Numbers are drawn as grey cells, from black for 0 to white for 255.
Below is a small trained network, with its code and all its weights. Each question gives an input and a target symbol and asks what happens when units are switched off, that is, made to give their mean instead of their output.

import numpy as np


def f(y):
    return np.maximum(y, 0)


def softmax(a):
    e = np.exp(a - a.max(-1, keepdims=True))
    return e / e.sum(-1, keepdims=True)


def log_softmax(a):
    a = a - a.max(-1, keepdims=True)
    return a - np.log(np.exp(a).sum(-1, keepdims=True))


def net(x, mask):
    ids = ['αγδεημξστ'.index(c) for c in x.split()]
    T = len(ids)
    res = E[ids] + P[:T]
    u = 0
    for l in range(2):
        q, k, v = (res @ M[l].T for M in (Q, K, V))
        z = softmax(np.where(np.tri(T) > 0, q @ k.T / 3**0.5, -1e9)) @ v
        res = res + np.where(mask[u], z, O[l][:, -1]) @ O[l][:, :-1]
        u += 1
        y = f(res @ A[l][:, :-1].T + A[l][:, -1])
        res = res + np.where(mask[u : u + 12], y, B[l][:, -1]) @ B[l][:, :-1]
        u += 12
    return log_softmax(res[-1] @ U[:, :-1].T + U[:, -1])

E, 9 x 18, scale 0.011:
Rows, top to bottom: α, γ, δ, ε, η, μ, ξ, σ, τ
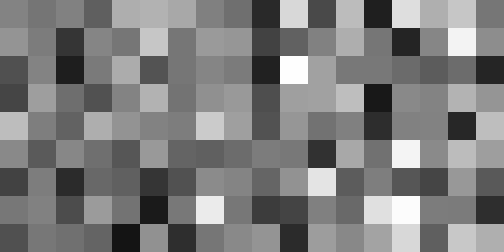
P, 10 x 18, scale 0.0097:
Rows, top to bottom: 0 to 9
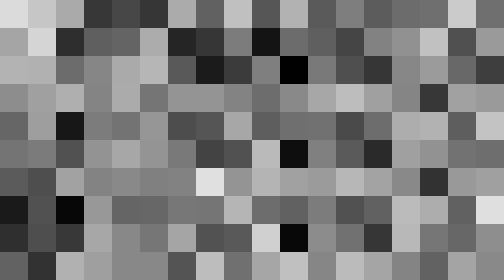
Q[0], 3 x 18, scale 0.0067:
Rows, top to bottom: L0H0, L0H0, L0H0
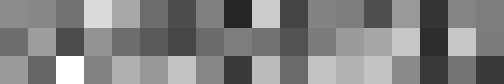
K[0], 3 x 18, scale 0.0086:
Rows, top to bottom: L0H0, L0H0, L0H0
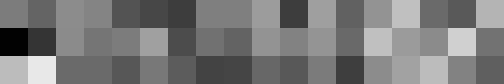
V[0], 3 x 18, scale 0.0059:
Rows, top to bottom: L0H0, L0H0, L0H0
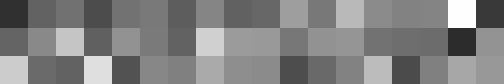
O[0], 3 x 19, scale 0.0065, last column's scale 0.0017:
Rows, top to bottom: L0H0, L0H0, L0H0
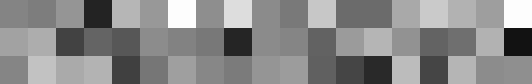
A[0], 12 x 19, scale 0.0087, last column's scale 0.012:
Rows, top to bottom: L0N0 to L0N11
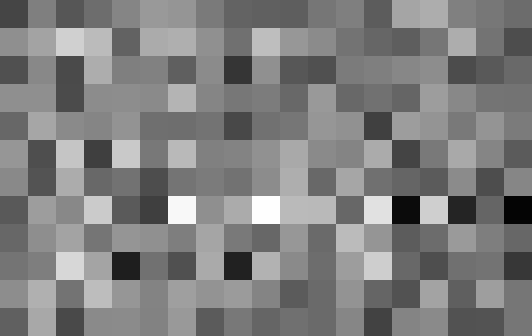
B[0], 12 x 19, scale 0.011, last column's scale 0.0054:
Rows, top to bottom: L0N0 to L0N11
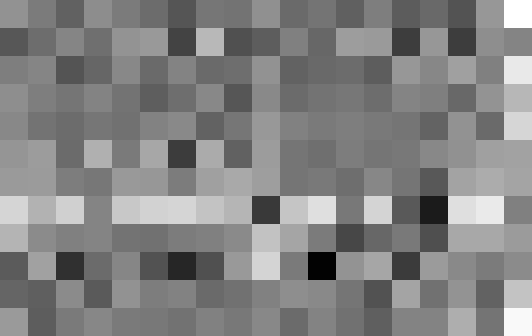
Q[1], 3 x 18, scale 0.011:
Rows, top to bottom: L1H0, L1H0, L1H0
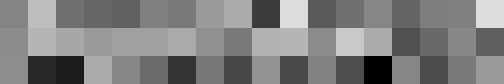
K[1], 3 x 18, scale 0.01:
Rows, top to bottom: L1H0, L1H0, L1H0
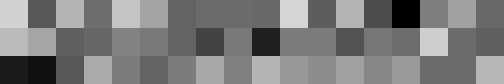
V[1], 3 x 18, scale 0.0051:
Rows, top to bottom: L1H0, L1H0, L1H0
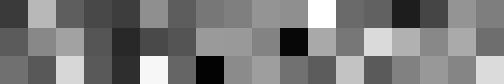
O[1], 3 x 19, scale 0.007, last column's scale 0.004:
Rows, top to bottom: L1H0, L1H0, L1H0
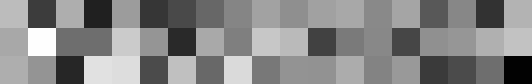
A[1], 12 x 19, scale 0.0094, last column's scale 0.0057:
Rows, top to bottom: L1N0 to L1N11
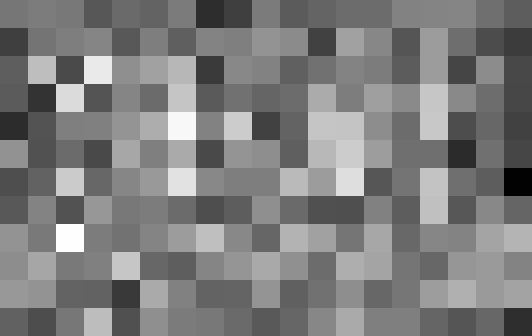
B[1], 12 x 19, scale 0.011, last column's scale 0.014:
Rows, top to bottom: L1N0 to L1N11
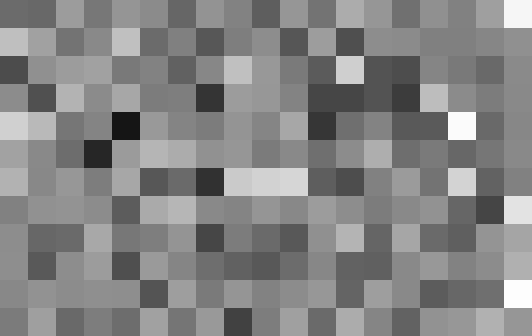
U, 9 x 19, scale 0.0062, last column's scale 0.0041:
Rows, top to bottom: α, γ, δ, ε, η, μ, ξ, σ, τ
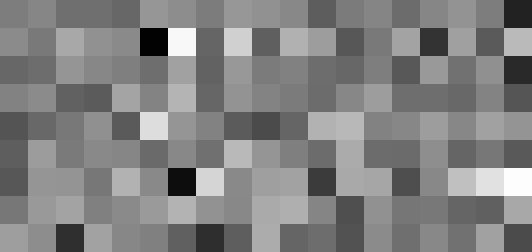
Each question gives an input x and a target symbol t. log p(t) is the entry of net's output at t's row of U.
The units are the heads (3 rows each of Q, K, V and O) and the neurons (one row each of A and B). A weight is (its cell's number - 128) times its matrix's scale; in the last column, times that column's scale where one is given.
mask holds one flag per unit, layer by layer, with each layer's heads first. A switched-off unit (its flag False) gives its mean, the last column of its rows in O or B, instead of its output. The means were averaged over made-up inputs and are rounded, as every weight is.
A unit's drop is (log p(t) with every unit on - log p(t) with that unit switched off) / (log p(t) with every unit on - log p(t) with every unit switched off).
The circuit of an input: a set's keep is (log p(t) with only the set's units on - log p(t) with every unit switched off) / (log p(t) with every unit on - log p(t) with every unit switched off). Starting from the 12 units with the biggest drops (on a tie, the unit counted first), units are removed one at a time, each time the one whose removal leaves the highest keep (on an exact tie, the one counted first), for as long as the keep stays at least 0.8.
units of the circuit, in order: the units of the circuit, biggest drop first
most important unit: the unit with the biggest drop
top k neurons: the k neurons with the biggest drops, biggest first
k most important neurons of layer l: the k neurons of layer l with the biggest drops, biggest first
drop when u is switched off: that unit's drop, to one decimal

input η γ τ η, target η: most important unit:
L0H0
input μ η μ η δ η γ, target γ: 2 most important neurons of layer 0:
[L0N8 L0N0]
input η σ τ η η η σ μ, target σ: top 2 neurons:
[L1N7 L1N10]
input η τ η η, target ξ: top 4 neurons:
[L1N7 L0N9 L1N10 L1N11]
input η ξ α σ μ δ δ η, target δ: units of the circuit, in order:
[L1H0 L1N3 L0H0 L0N8]
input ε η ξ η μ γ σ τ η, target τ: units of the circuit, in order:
[L1H0 L1N9]
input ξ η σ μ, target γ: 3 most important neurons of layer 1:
[L1N0 L1N11 L1N8]
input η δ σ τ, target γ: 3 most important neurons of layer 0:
[L0N0 L0N11 L0N2]
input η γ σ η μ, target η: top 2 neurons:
[L1N0 L1N7]
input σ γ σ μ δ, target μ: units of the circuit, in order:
[L1H0 L1N2]
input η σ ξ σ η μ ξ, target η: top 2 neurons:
[L1N10 L1N8]
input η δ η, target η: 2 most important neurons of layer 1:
[L1N0 L1N11]
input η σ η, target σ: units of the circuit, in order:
[L1N7 L1N10 L1H0]
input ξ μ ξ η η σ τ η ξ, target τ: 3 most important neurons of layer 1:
[L1N9 L1N10 L1N0]
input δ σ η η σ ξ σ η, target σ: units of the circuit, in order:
[L1N7 L1H0 L1N10]
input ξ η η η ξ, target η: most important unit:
L1H0
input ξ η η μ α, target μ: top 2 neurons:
[L1N2 L0N0]
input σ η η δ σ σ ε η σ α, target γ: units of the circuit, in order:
[L1H0 L0N8]
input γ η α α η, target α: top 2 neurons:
[L1N4 L1N10]
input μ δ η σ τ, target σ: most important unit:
L1H0
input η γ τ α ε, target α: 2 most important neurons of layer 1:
[L1N4 L1N5]
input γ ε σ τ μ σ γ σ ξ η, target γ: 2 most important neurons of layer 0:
[L0N0 L0N5]
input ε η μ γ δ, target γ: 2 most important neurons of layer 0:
[L0N5 L0N8]
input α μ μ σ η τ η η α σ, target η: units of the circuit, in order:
[L1N10 L0N0]
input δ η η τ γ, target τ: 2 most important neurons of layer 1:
[L1N0 L1N9]
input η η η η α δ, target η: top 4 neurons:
[L1N0 L1N7 L1N11 L0N8]
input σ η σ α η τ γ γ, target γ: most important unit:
L0H0
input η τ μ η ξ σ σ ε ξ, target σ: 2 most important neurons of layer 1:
[L1N7 L1N10]
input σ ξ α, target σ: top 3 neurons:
[L1N10 L1N7 L0N0]
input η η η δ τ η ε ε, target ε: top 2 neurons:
[L1N5 L0N0]
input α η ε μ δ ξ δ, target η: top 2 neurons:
[L0N5 L1N10]
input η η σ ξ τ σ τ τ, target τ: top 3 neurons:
[L1N0 L1N9 L0N0]
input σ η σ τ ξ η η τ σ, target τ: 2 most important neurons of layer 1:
[L1N10 L1N9]
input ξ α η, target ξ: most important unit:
L1N0
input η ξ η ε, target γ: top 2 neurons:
[L1N0 L1N11]
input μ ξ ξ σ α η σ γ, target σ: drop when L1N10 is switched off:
0.4
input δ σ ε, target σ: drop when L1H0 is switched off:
0.8
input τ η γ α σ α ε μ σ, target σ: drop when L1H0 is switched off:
0.9
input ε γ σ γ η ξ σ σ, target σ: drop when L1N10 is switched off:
0.2
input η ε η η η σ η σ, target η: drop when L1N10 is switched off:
-0.1
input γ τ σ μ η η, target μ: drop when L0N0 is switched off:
0.0
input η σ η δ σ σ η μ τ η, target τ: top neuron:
[L0N9]
